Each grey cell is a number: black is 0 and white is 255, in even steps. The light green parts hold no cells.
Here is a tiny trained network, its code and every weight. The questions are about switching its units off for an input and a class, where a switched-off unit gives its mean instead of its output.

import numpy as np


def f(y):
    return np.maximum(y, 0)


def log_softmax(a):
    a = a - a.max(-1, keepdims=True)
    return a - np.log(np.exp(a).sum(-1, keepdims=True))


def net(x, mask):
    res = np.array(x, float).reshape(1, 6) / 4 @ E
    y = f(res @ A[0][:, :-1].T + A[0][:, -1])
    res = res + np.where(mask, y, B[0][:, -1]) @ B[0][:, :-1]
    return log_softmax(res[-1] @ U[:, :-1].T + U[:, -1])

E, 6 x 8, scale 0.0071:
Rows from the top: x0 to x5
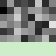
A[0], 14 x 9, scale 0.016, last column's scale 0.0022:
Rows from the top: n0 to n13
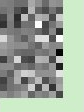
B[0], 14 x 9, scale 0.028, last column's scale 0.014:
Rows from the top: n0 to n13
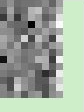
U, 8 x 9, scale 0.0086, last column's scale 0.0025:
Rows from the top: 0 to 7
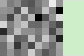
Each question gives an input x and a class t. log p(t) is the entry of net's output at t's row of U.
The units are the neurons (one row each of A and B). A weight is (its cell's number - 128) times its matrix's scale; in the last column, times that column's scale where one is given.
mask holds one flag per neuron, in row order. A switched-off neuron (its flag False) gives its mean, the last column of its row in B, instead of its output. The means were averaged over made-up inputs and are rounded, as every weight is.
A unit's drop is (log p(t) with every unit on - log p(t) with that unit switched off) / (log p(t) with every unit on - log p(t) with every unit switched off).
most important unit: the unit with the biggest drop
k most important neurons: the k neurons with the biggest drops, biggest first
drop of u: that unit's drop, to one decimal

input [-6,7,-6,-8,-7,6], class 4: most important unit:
n12
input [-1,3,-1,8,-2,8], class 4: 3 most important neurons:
n3; n2; n10
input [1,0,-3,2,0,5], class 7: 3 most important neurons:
n3; n8; n5
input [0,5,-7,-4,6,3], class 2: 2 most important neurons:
n12; n5
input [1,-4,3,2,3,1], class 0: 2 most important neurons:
n8; n10
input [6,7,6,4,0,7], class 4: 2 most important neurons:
n8; n11
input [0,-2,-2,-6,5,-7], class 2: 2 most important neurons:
n8; n5
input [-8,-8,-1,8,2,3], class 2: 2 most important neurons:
n3; n5
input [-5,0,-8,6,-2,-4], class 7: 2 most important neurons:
n1; n11
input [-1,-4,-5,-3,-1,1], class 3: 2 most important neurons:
n8; n3
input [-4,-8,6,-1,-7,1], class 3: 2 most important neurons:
n8; n2
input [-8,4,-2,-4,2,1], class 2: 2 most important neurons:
n12; n10
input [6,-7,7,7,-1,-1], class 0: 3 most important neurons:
n8; n5; n2
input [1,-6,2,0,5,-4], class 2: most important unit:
n3
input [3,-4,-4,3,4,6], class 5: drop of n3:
0.4
